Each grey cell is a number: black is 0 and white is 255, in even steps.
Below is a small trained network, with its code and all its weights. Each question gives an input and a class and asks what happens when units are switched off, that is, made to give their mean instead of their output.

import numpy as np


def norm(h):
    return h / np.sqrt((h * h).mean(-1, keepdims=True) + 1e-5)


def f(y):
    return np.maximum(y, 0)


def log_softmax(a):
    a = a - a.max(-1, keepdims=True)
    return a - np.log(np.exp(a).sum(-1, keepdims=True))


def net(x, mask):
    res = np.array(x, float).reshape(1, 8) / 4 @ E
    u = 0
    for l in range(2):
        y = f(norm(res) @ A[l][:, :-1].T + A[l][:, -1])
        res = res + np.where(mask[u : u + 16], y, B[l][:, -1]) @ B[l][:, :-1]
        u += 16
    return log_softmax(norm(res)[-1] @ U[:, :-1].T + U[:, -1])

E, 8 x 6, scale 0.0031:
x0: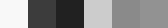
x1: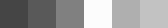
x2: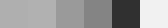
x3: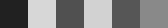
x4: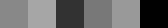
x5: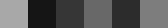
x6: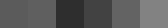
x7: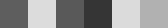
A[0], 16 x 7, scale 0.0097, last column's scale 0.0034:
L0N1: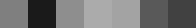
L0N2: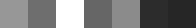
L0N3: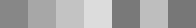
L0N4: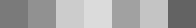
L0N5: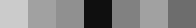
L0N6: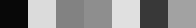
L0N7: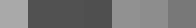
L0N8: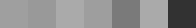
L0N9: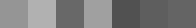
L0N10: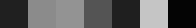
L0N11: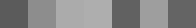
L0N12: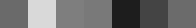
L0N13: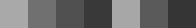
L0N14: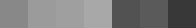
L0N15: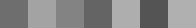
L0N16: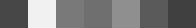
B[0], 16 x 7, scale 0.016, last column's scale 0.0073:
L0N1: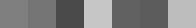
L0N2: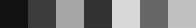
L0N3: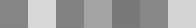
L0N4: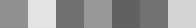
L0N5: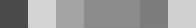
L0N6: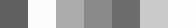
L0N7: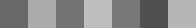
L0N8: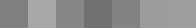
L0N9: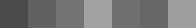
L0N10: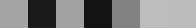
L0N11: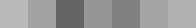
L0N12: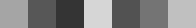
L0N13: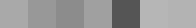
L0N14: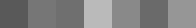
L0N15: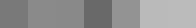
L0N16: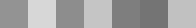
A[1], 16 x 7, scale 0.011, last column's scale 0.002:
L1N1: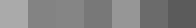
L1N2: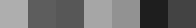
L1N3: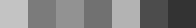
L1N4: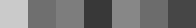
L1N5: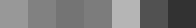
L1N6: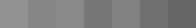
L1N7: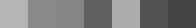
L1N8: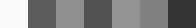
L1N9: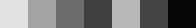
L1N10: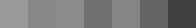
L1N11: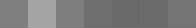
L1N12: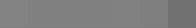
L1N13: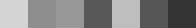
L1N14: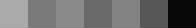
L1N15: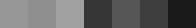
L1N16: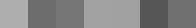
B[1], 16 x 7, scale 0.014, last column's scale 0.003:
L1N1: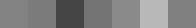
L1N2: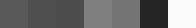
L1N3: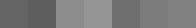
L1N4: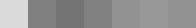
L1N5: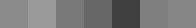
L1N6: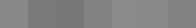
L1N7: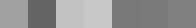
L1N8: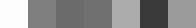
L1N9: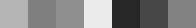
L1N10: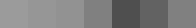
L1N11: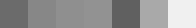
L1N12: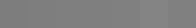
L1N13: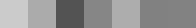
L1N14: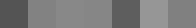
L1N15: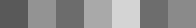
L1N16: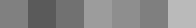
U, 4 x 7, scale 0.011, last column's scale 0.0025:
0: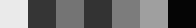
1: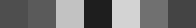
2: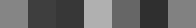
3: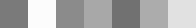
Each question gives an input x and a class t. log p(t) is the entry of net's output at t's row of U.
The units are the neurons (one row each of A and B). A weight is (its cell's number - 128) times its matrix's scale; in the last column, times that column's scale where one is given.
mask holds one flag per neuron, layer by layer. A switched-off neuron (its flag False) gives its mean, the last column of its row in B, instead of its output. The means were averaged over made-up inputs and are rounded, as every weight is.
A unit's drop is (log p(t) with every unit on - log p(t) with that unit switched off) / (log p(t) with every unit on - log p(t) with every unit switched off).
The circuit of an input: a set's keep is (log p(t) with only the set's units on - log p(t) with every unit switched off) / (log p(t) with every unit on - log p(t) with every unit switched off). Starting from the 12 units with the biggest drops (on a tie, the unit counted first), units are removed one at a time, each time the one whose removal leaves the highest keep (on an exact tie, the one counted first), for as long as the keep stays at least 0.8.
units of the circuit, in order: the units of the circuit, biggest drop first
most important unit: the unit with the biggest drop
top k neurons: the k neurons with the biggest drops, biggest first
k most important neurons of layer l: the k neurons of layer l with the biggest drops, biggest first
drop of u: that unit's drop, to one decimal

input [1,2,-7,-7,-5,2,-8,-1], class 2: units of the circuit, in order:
L0N1; L0N6
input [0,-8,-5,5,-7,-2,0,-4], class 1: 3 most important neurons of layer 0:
L0N2; L0N10; L0N1
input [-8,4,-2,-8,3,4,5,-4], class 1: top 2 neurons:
L0N2; L0N12
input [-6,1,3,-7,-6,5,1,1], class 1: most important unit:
L0N5
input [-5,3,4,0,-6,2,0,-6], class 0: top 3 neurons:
L0N10; L0N6; L0N5
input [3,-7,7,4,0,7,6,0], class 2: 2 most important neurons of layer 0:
L0N6; L0N12
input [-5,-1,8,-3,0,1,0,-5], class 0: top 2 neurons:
L0N10; L0N6
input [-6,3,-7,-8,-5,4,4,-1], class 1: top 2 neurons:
L0N2; L0N12
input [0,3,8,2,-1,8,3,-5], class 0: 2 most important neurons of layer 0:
L0N10; L0N6
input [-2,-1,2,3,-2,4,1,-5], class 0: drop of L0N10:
0.5
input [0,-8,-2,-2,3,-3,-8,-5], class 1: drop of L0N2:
0.7
